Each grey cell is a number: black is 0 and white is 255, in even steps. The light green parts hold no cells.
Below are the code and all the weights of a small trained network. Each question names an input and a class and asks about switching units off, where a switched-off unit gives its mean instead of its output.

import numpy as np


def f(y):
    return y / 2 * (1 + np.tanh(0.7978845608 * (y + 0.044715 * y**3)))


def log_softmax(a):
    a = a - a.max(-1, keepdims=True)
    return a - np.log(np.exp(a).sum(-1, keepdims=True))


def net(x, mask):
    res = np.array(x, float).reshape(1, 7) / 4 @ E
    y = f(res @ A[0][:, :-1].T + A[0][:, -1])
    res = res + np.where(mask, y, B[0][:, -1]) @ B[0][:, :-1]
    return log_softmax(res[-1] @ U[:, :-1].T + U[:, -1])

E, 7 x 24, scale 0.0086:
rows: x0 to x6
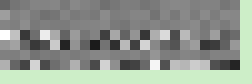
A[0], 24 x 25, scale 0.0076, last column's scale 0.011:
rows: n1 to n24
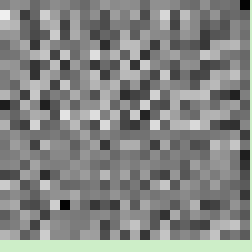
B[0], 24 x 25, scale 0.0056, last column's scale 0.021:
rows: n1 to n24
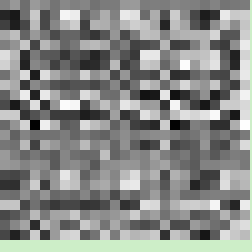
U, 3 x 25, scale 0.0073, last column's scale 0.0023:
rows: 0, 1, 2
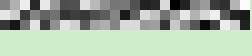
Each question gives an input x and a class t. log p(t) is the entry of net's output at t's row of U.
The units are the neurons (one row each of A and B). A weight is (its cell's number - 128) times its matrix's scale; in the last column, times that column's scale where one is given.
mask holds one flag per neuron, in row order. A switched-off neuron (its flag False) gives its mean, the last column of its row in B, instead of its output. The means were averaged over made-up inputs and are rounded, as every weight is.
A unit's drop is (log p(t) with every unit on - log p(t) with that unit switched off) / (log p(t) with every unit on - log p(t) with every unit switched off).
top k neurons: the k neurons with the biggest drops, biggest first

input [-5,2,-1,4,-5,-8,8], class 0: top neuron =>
[n10]
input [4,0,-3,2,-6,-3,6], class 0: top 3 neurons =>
[n10; n13; n21]
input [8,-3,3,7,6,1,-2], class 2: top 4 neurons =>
[n2; n3; n19; n12]
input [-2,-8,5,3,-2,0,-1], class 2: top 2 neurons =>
[n21; n7]
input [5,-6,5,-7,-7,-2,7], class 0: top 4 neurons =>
[n13; n10; n21; n7]
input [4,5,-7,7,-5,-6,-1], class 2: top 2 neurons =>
[n2; n24]
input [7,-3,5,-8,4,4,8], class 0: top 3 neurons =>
[n13; n10; n2]
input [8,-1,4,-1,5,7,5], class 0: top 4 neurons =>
[n13; n10; n12; n6]
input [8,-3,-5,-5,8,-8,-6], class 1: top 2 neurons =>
[n7; n21]
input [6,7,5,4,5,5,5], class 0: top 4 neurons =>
[n10; n13; n12; n6]
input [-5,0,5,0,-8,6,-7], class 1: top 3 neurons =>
[n12; n6; n9]
